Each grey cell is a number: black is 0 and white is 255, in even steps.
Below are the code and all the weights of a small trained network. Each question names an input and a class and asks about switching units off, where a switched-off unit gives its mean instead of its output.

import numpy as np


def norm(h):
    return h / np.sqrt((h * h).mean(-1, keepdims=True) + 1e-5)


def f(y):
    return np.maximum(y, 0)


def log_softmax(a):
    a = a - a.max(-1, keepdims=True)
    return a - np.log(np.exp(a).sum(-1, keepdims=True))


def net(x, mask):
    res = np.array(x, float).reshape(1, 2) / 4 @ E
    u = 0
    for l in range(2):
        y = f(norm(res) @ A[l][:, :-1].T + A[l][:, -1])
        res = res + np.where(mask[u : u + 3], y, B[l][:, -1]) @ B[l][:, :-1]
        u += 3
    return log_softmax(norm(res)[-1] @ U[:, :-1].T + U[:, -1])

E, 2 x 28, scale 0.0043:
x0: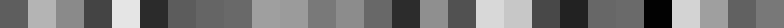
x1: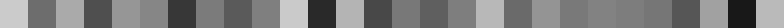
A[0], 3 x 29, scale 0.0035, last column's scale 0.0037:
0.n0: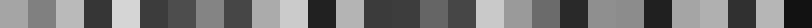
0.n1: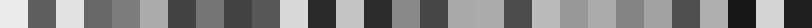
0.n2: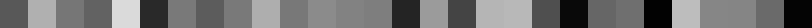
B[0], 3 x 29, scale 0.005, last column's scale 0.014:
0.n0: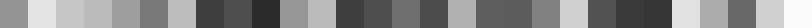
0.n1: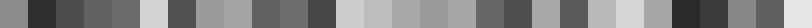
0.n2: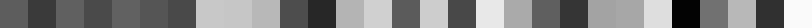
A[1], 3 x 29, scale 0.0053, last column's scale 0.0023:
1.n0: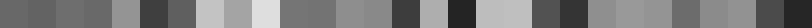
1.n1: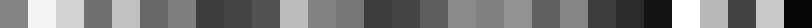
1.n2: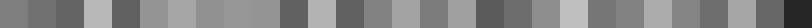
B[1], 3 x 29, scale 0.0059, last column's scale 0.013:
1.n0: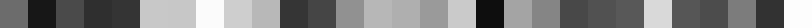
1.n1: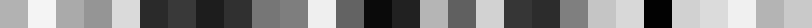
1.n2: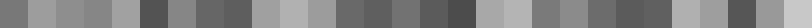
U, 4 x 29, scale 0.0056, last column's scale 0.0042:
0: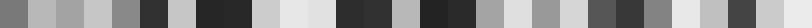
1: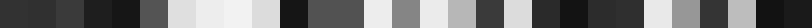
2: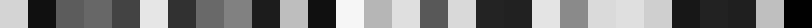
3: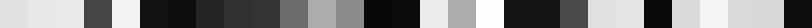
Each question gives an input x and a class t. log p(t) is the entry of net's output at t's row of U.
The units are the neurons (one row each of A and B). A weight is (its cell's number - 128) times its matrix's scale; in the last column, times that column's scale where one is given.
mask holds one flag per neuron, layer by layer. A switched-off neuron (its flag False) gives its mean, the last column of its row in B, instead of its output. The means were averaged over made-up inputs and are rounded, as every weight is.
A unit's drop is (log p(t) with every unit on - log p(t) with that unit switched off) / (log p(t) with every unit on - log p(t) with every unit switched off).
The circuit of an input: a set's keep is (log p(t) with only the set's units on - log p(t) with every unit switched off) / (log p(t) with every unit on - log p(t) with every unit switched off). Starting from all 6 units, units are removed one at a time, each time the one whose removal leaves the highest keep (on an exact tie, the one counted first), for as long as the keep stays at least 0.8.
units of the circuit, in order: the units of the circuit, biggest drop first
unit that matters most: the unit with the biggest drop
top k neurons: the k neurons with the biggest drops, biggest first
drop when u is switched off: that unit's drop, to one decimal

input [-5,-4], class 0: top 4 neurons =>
(0.n2 1.n0 0.n1 0.n0)
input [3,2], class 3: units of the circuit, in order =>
(0.n0)
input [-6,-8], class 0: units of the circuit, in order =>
(0.n2 1.n2)
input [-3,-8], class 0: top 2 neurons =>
(0.n2 1.n0)
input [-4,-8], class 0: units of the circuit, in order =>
(0.n2 1.n2)
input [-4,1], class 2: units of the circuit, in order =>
(1.n1 1.n0)
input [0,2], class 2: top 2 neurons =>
(0.n1 1.n1)
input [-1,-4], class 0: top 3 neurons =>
(0.n2 0.n0 1.n0)
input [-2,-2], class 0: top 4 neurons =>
(0.n2 0.n1 0.n0 1.n0)
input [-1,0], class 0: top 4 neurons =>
(0.n1 0.n2 1.n0 0.n0)
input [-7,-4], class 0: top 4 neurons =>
(0.n2 1.n0 0.n1 1.n2)
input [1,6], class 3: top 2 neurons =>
(0.n0 0.n2)
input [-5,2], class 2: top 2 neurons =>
(0.n2 1.n0)
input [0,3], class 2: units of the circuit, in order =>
(0.n1)
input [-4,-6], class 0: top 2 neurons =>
(0.n2 1.n0)
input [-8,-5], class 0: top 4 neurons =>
(0.n2 1.n0 0.n1 1.n2)
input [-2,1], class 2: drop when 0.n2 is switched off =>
0.4
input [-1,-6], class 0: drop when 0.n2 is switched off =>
1.0
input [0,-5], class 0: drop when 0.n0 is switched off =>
0.4
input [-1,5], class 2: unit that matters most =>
0.n1
